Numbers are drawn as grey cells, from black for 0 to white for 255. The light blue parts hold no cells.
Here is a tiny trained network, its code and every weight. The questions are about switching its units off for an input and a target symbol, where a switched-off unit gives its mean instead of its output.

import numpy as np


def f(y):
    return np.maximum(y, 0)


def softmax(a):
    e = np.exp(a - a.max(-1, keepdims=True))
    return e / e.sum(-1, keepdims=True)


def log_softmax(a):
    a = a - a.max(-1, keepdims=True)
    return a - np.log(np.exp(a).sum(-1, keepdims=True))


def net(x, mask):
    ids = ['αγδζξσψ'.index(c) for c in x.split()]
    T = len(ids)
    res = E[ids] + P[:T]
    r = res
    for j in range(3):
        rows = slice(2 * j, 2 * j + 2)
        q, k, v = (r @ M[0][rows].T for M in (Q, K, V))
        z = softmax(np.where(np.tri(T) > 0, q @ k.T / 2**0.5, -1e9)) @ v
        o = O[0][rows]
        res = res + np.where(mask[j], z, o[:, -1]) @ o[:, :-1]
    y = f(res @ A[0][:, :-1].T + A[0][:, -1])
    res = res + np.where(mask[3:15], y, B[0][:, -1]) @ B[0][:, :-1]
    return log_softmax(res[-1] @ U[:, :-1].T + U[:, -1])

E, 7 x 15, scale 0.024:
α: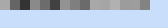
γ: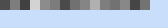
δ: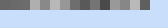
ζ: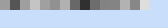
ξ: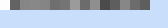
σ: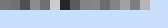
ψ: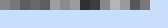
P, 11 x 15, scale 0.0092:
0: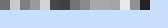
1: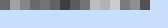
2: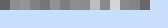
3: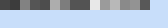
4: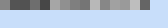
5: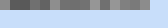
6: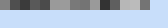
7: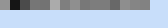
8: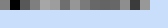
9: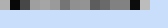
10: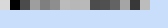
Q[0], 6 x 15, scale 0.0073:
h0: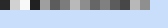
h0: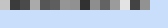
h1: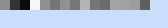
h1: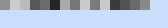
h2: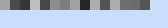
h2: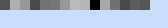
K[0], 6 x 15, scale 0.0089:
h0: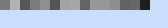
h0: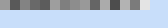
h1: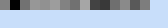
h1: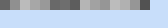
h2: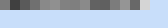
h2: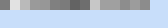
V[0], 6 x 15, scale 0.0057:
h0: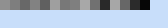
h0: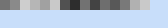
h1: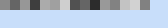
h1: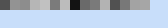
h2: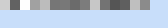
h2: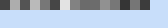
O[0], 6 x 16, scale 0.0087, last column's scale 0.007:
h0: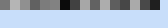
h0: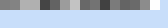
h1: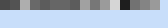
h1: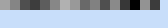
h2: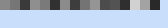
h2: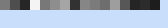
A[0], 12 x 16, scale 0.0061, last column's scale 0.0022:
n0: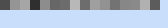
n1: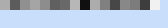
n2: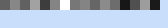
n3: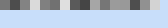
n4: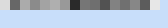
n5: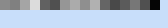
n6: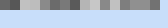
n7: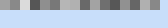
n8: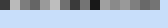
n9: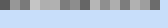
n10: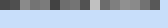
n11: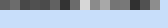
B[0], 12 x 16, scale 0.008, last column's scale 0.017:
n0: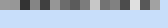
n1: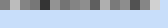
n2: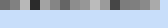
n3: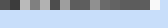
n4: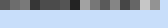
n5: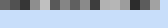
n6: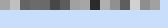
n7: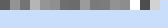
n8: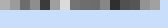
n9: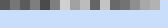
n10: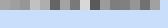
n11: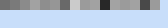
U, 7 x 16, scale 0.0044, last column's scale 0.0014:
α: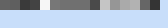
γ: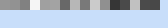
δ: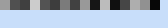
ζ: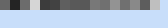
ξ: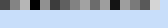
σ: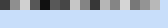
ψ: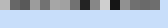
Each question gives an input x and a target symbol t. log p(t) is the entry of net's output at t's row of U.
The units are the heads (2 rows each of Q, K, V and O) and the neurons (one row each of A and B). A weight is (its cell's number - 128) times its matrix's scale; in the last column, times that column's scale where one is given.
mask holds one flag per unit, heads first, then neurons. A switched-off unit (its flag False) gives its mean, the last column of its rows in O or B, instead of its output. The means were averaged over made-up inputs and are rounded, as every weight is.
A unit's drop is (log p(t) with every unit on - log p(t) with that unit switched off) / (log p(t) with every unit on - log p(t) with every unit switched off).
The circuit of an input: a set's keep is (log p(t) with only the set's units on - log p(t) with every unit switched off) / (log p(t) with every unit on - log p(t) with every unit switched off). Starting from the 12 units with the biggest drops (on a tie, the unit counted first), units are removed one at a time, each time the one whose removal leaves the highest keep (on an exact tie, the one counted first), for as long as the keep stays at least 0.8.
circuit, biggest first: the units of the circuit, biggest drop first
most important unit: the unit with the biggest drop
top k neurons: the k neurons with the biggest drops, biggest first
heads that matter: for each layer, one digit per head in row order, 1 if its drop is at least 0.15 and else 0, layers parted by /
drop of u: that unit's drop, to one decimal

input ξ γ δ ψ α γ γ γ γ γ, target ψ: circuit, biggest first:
(h1)
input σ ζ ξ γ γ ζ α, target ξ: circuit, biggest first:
(n2; h1; n3; h0)
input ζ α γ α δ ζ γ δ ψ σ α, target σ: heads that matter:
101
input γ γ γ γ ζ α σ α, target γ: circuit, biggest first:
(n0; h2; n7; n5)
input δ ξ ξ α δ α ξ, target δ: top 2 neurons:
(n2; n3)
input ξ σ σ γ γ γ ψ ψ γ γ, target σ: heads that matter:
001
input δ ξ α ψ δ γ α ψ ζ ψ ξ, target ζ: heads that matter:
100
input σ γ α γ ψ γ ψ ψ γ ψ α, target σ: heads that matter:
001
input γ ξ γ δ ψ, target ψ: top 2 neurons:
(n8; n1)
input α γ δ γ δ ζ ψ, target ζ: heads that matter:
111
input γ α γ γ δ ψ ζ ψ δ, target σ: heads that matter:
011
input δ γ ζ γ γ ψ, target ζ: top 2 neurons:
(n3; n6)
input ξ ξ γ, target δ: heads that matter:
011
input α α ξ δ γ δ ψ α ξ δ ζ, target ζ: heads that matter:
100
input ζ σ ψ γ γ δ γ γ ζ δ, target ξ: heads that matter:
010
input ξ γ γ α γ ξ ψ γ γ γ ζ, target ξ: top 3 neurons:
(n2; n3; n0)
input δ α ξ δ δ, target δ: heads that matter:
101
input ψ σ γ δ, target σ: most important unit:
n3
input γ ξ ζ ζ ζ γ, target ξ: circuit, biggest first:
(n2; h1; h0; n3)
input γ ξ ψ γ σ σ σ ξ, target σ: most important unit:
n1
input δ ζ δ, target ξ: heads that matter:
011
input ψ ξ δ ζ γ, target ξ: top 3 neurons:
(n2; n3; n0)
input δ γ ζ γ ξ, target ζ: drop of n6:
0.2
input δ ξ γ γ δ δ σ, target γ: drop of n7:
0.1
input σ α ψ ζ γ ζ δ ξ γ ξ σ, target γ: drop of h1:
0.1
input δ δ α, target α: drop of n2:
-0.1
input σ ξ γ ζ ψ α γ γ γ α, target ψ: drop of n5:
0.0
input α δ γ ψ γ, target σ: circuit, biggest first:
(h2)
